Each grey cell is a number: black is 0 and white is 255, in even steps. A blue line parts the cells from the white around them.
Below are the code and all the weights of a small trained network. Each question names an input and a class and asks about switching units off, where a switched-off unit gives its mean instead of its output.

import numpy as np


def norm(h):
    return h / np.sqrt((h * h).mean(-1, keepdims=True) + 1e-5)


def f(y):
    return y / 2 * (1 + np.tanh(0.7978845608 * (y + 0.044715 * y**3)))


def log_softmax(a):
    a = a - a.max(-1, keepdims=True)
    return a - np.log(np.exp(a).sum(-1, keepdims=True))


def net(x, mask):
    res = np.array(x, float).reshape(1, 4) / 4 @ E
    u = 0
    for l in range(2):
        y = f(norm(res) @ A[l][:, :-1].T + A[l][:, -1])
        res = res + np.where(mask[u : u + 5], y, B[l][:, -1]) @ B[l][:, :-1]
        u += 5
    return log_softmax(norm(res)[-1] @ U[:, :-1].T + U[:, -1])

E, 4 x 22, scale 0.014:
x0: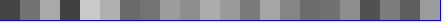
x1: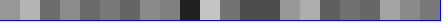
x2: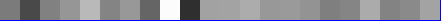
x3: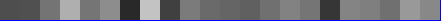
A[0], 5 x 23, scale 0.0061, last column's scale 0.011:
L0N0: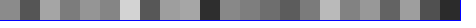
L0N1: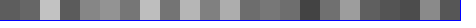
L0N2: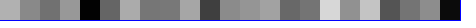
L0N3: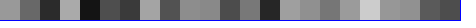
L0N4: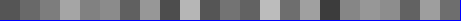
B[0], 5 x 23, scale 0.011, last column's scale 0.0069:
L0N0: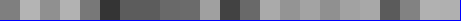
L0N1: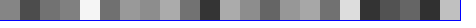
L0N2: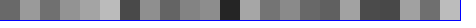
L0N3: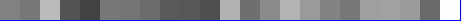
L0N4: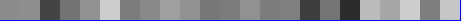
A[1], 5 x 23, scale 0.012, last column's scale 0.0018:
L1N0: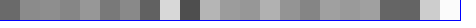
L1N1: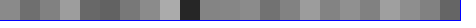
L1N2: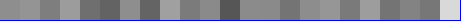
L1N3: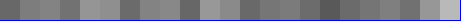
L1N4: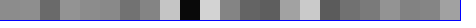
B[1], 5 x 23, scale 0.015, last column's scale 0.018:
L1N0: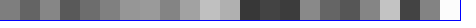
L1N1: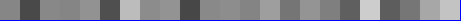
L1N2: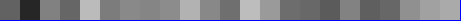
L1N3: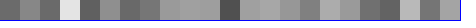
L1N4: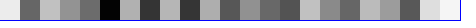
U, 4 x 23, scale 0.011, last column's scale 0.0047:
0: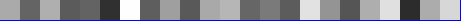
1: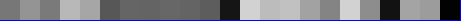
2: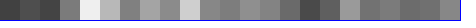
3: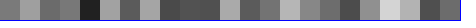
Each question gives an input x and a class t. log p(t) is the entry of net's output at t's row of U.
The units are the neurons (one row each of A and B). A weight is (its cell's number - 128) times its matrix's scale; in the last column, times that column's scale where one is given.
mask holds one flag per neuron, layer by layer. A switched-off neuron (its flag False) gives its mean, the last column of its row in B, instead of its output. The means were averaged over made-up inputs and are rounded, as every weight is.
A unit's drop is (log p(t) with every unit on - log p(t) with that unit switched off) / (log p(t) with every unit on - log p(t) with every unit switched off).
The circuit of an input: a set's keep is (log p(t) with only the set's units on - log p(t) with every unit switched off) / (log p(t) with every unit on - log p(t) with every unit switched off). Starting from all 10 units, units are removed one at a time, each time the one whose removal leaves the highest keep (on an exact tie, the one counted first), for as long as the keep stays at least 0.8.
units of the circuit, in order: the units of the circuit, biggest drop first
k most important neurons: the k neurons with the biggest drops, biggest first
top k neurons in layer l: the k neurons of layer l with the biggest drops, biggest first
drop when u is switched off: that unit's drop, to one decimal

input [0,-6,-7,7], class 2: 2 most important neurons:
[L1N4 L0N1]
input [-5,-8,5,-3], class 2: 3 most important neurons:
[L1N4 L1N2 L0N2]
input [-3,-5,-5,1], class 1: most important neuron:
[L1N0]
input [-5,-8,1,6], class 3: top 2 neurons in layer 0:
[L0N4 L0N3]
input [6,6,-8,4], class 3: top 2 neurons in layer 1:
[L1N4 L1N2]
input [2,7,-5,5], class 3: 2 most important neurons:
[L1N0 L1N1]
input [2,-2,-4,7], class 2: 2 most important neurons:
[L1N4 L0N1]
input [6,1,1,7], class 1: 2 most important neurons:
[L1N0 L1N3]
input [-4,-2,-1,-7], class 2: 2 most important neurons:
[L1N4 L1N2]
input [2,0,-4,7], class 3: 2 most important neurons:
[L1N2 L0N3]
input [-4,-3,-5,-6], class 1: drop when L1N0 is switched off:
0.3
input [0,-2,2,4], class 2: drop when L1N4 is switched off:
0.5
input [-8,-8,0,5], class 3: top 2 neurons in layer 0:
[L0N3 L0N4]
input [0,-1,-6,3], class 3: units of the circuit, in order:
[L1N4]
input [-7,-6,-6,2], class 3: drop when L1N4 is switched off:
0.1
